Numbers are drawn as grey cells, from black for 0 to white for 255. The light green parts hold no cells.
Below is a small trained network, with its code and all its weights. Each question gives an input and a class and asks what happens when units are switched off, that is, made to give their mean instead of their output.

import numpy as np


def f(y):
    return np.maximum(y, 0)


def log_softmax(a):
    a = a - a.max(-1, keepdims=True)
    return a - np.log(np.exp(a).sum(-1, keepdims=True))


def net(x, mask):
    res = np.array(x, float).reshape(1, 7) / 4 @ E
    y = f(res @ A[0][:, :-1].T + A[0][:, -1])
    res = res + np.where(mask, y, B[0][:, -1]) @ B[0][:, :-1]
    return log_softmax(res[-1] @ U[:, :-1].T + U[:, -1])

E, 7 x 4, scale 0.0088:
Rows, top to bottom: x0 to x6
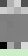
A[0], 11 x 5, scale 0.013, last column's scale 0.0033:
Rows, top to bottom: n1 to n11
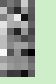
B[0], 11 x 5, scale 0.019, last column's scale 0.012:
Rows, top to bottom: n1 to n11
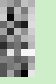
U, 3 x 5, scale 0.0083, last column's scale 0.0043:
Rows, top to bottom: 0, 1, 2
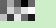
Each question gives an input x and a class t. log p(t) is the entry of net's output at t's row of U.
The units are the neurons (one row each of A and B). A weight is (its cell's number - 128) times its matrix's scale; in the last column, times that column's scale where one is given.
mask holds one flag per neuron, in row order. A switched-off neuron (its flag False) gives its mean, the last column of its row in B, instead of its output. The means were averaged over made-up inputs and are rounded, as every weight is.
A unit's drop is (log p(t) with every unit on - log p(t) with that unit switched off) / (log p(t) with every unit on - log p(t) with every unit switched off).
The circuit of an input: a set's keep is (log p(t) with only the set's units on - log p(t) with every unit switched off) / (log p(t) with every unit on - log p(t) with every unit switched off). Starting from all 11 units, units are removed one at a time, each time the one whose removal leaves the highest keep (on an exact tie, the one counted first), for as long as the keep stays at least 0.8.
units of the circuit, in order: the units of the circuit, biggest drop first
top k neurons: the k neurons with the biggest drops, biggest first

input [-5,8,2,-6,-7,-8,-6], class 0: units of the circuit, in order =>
[n4]
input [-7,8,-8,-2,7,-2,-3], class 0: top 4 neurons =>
[n4 n3 n7 n10]
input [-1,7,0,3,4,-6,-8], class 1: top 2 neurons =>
[n8 n11]
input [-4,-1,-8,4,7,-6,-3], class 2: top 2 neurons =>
[n2 n5]
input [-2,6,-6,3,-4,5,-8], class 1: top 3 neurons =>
[n8 n11 n6]
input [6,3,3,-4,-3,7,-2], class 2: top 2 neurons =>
[n3 n11]
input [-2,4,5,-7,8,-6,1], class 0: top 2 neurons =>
[n8 n3]
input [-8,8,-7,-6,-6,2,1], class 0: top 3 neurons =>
[n4 n3 n7]
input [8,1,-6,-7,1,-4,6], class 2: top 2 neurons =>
[n8 n3]
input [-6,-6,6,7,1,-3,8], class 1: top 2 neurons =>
[n1 n4]
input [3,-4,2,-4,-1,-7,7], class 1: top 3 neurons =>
[n11 n4 n3]
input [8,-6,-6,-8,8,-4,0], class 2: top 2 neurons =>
[n3 n4]
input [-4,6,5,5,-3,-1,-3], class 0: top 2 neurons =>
[n4 n3]
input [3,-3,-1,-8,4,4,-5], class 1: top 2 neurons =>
[n8 n4]
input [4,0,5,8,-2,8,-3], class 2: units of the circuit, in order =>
[n3]
